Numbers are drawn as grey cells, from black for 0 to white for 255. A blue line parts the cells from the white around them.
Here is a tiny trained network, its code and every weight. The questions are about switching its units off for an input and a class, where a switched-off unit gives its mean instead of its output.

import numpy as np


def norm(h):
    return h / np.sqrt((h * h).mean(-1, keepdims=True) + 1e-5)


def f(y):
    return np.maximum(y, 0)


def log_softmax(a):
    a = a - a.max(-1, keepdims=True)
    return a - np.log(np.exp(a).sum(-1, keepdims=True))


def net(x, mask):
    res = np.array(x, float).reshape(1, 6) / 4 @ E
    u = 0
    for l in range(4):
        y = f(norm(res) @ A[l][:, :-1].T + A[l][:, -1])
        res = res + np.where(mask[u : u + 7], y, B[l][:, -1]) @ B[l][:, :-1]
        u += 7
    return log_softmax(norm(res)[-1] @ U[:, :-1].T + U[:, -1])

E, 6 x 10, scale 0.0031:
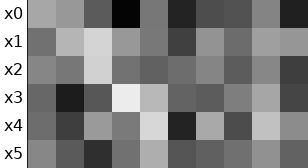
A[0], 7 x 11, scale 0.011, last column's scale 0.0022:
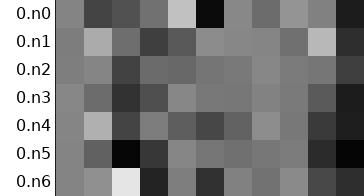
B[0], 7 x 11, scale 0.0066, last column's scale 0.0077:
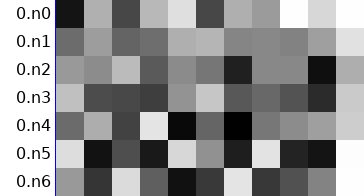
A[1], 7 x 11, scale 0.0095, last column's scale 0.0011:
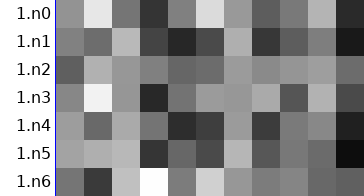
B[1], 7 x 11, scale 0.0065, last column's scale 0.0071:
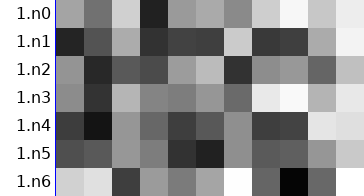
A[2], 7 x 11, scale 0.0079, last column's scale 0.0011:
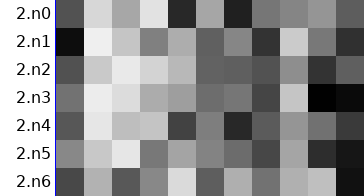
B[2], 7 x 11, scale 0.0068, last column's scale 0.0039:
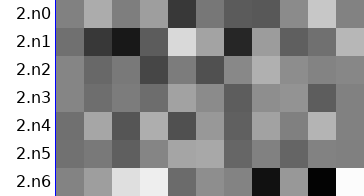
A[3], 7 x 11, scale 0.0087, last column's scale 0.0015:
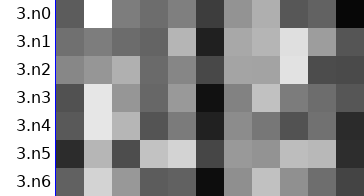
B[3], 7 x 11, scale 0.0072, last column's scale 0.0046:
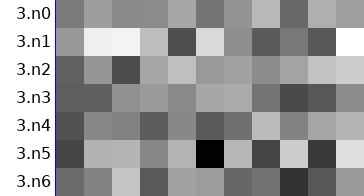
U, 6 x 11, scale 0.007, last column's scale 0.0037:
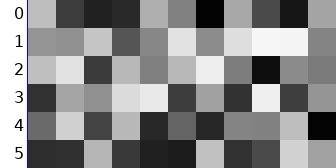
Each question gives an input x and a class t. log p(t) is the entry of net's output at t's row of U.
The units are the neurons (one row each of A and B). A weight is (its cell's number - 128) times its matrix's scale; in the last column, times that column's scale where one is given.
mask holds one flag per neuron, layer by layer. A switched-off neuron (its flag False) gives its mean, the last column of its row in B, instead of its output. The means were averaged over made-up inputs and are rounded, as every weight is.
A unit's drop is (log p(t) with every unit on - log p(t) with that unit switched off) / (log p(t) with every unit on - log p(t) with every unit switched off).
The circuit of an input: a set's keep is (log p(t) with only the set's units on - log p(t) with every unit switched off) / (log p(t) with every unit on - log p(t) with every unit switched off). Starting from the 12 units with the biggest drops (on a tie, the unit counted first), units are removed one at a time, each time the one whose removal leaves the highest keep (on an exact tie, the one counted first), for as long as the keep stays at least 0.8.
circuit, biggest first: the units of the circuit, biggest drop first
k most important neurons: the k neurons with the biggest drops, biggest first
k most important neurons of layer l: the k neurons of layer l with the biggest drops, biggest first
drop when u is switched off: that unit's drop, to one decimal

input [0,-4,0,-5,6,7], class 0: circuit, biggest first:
(0.n5)
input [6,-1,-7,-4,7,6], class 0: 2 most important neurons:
(0.n5, 0.n3)
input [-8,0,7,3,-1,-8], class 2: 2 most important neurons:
(0.n6, 1.n6)
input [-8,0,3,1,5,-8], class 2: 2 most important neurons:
(0.n6, 0.n0)
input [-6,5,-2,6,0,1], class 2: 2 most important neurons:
(1.n6, 0.n0)
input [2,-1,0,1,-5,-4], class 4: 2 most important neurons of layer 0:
(0.n4, 0.n6)
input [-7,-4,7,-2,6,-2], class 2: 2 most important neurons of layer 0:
(0.n6, 0.n0)
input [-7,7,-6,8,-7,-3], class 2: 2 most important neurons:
(0.n0, 1.n6)
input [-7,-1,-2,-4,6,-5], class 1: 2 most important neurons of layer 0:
(0.n6, 0.n0)
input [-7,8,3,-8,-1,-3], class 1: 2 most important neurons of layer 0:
(0.n6, 0.n1)
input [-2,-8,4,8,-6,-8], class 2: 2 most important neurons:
(0.n6, 0.n5)
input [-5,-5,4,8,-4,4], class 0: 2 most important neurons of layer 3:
(3.n1, 3.n2)
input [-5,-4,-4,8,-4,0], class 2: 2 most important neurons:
(0.n0, 0.n5)
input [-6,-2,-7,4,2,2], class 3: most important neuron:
(0.n6)
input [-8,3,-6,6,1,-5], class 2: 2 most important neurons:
(0.n0, 1.n6)
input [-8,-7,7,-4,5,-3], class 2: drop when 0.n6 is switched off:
0.9
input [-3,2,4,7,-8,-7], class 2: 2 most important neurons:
(0.n6, 1.n6)
